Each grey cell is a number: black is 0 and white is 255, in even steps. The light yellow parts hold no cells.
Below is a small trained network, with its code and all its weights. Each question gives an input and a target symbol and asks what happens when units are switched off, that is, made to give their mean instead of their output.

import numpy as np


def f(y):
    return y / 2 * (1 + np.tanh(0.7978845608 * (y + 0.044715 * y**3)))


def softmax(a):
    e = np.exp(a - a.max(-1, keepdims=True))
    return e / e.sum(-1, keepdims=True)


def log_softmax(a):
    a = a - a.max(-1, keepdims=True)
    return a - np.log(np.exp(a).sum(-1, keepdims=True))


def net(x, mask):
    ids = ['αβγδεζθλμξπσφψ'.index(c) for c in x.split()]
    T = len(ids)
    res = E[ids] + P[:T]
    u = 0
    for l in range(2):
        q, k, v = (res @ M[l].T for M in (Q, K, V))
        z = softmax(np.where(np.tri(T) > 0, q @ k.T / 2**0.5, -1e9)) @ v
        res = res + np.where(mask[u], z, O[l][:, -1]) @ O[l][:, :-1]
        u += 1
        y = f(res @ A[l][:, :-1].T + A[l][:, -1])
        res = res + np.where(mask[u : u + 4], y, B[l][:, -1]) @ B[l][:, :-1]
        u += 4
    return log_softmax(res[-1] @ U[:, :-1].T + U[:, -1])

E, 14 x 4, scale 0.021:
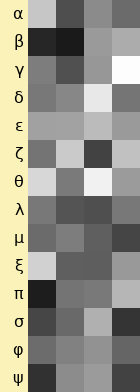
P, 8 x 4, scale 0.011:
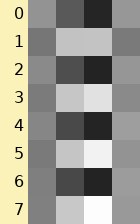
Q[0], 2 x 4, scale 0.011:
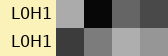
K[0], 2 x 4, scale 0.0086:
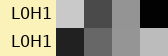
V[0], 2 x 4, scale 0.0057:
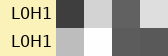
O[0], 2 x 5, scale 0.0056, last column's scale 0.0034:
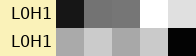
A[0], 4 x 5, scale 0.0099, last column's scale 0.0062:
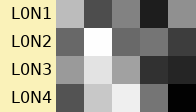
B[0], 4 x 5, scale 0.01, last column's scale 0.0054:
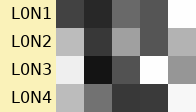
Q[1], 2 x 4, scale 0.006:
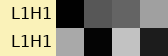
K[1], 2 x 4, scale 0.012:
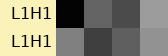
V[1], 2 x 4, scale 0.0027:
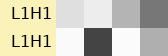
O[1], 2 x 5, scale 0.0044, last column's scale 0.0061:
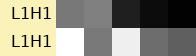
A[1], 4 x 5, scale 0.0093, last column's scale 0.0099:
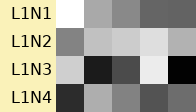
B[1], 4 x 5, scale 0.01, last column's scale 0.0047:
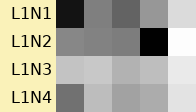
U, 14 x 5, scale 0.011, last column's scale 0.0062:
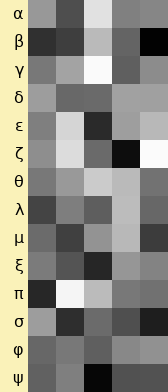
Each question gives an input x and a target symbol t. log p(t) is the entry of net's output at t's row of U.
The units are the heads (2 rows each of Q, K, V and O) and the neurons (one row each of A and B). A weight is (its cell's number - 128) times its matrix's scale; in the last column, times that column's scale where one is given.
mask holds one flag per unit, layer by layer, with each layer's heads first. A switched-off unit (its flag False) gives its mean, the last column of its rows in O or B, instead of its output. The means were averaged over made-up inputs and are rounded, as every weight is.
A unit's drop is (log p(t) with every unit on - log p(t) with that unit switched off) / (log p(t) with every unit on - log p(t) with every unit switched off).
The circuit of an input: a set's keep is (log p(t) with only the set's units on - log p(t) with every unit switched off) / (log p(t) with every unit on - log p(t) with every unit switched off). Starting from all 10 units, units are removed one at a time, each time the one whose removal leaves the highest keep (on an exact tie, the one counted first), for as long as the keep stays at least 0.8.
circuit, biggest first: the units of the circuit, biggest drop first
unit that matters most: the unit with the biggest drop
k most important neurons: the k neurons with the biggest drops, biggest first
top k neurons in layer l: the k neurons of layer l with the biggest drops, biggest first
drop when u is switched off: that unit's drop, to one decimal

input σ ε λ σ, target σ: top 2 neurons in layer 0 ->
L0N3, L0N4
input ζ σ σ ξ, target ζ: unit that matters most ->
L0N4
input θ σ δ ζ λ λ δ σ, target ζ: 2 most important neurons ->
L0N4, L0N2
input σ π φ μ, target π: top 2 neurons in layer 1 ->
L1N4, L1N2
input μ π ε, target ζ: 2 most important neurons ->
L1N2, L0N1
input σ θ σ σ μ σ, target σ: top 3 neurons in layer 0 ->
L0N3, L0N4, L0N1
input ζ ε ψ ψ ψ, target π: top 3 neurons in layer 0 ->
L0N3, L0N4, L0N2
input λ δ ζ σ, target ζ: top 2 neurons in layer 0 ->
L0N4, L0N1
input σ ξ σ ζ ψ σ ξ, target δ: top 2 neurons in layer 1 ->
L1N3, L1N1
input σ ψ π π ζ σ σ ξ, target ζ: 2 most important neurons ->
L1N2, L0N4
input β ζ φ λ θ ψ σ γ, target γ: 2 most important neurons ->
L1N2, L1N3
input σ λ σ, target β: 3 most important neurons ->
L0N1, L0N4, L1N3
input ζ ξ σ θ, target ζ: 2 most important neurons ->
L1N2, L0N1
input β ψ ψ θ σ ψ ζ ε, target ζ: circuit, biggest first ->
L1N2
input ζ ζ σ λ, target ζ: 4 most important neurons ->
L0N1, L1N2, L0N4, L0N2
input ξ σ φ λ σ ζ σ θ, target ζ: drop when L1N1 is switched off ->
-0.1
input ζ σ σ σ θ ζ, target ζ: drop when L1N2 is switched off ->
0.7
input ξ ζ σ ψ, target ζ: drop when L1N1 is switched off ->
0.0
